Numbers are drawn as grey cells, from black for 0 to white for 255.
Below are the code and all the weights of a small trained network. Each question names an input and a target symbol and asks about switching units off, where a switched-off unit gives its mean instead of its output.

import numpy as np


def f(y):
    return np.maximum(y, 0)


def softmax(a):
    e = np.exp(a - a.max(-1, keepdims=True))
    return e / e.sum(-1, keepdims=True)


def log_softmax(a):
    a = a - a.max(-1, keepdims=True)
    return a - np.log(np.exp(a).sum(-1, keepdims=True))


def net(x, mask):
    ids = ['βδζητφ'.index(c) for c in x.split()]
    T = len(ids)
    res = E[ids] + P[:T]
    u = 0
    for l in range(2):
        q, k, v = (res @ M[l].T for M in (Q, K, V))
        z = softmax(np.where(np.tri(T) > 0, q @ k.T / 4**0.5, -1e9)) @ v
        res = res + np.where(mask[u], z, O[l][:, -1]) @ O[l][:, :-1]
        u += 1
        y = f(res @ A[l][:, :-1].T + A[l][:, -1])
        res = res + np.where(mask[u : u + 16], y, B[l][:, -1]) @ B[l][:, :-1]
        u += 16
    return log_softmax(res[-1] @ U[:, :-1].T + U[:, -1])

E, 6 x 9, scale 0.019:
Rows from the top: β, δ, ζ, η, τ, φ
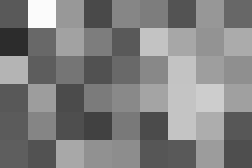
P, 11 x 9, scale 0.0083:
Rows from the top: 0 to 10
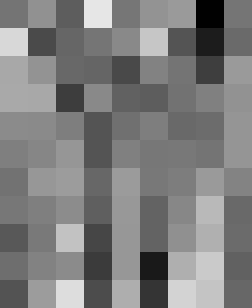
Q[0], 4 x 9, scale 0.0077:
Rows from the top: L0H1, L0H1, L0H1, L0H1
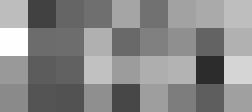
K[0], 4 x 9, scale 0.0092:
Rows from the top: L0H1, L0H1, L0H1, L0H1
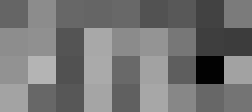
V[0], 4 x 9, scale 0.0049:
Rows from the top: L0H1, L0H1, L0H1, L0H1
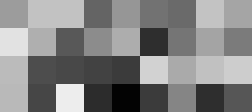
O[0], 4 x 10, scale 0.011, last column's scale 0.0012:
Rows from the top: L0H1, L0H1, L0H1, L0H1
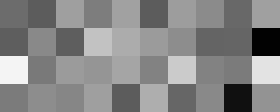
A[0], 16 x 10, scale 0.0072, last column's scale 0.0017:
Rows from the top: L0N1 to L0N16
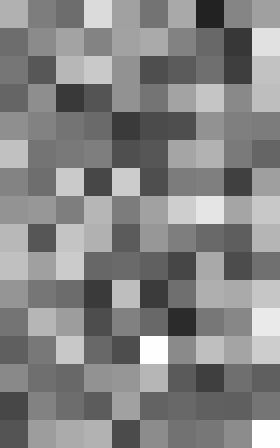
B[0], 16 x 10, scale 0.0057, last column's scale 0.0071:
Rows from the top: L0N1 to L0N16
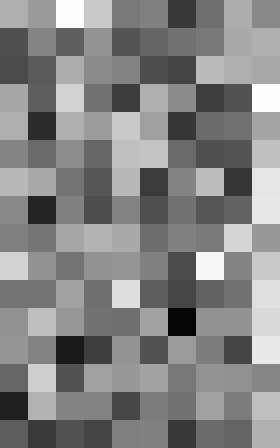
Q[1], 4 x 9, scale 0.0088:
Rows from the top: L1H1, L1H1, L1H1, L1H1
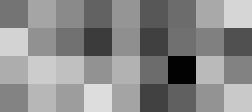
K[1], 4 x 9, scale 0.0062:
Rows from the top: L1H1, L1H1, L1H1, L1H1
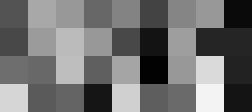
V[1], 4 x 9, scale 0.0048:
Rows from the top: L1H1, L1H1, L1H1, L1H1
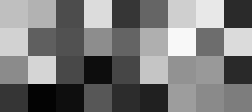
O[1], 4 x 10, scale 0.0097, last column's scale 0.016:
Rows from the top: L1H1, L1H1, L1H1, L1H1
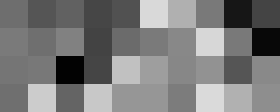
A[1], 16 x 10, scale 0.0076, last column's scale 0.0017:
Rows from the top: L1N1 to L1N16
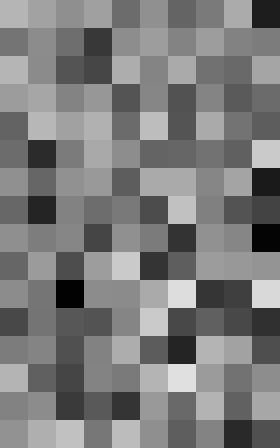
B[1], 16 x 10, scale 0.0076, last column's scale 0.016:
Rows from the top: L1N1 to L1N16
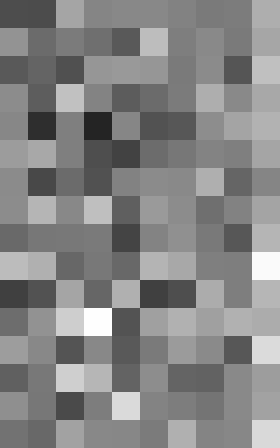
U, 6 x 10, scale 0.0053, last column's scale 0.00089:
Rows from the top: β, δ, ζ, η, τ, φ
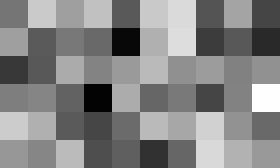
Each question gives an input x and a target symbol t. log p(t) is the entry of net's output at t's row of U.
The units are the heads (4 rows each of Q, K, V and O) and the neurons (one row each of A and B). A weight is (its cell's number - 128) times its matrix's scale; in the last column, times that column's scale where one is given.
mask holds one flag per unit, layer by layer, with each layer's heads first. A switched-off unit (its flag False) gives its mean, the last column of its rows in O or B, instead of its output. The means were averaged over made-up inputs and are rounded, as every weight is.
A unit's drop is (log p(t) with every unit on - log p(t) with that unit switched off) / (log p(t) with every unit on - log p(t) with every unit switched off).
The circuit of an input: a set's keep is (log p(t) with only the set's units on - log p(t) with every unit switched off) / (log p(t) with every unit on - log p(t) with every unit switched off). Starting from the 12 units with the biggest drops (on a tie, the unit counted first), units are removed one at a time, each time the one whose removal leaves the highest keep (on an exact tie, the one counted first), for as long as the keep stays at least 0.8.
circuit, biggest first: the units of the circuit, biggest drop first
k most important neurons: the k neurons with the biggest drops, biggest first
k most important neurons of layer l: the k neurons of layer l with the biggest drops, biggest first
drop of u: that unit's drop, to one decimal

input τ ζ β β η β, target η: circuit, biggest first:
(L0H1 L1H1)
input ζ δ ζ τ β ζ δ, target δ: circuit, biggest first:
(L1H1 L0H1 L0N13 L0N1)
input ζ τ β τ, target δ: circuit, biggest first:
(L1H1 L0N1 L0H1 L0N4)
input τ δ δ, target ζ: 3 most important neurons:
(L0N13 L1N11 L1N14)
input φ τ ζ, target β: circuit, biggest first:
(L1H1 L0H1 L0N3)
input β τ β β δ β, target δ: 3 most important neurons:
(L1N12 L1N9 L0N12)
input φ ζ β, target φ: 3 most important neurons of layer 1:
(L1N5 L1N4 L1N1)
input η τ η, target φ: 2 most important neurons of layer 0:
(L0N8 L0N1)
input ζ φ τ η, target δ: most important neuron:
(L0N1)
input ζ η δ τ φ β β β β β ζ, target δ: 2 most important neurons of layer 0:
(L0N1 L0N13)
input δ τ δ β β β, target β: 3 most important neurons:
(L1N12 L1N5 L0N12)
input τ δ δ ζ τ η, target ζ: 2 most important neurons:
(L0N13 L1N11)
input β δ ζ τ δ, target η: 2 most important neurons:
(L0N13 L0N12)
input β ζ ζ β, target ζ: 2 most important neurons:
(L1N11 L1N12)
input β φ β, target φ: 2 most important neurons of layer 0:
(L0N12 L0N3)
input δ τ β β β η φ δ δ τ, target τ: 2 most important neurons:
(L0N10 L0N13)
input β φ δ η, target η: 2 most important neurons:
(L0N8 L0N12)
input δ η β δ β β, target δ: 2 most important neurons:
(L1N9 L1N12)
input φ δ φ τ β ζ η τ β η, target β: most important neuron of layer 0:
(L0N13)
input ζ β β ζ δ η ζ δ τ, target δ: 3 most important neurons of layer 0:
(L0N1 L0N13 L0N4)
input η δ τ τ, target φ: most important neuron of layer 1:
(L1N10)
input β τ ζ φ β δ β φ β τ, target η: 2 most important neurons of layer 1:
(L1N12 L1N11)
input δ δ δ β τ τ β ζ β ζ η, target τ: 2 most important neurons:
(L0N13 L0N16)
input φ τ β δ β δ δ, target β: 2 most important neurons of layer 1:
(L1N5 L1N11)
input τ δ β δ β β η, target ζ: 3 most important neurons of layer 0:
(L0N13 L0N8 L0N4)
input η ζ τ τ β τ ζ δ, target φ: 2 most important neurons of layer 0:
(L0N8 L0N1)
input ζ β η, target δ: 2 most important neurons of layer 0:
(L0N1 L0N9)
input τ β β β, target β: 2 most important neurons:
(L1N12 L0N7)
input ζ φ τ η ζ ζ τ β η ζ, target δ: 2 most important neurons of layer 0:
(L0N1 L0N9)
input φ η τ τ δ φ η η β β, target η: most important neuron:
(L0N11)
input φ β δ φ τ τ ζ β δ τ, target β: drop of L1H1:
0.6
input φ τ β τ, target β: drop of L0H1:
0.4
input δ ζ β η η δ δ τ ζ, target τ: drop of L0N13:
0.2
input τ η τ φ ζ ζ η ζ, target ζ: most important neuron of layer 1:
(L1N11)
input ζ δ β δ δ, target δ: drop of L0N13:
0.8
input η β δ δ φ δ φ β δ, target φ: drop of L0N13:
0.1
